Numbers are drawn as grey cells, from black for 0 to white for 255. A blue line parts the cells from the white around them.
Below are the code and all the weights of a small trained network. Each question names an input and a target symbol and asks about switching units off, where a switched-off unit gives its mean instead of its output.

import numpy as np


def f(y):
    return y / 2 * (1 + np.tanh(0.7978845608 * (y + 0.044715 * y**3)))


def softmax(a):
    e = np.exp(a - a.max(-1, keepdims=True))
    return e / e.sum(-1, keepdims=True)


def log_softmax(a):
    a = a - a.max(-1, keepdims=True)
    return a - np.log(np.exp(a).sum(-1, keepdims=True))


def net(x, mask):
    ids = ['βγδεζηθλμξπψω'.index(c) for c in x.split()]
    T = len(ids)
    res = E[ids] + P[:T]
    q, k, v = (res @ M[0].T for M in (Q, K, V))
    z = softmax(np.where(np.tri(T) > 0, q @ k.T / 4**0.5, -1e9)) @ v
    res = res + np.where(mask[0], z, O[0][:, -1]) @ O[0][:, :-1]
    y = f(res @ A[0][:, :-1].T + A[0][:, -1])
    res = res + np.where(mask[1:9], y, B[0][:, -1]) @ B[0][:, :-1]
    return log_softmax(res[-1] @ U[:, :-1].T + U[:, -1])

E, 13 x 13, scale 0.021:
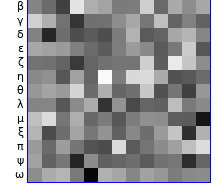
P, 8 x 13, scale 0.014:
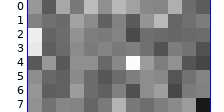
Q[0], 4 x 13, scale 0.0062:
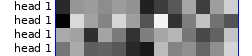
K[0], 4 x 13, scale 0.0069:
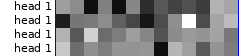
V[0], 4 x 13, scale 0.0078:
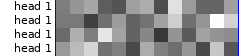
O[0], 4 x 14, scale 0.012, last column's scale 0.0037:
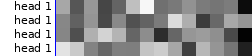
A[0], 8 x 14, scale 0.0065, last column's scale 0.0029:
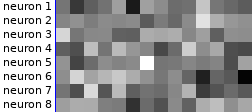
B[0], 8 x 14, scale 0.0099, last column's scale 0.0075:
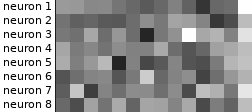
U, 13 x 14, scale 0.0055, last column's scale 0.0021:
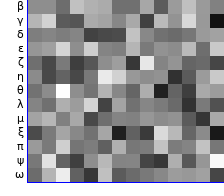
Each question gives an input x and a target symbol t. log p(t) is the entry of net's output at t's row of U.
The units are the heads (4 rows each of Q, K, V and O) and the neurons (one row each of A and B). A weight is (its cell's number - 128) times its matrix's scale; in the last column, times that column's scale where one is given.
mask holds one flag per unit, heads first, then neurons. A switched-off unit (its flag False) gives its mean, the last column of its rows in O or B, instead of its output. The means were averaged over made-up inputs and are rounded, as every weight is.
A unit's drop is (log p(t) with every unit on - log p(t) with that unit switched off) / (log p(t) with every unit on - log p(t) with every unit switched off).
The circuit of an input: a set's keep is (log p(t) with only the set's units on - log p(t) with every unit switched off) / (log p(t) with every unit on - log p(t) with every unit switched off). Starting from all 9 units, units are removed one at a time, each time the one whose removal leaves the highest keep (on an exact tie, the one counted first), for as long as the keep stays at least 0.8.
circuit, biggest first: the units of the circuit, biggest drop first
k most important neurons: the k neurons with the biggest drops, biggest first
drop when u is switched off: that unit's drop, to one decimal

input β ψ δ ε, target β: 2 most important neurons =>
(neuron 7; neuron 4)
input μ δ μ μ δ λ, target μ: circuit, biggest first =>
(head 1; neuron 2)
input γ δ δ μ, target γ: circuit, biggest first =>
(head 1; neuron 3)
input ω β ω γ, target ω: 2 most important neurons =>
(neuron 5; neuron 3)
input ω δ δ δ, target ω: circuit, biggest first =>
(head 1; neuron 5; neuron 3)
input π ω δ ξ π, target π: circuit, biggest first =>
(head 1; neuron 3)
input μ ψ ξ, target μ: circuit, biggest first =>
(head 1; neuron 2)
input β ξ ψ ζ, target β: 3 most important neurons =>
(neuron 7; neuron 4; neuron 2)
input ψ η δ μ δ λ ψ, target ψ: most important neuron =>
(neuron 3)
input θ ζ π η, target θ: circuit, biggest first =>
(head 1; neuron 5)
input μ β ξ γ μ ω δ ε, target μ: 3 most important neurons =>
(neuron 2; neuron 5; neuron 4)
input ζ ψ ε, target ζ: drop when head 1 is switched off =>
1.0
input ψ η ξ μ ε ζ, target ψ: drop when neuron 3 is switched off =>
0.2
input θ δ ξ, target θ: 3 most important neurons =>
(neuron 5; neuron 4; neuron 3)
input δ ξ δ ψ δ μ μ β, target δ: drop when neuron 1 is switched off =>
-0.1
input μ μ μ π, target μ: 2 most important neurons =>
(neuron 2; neuron 5)
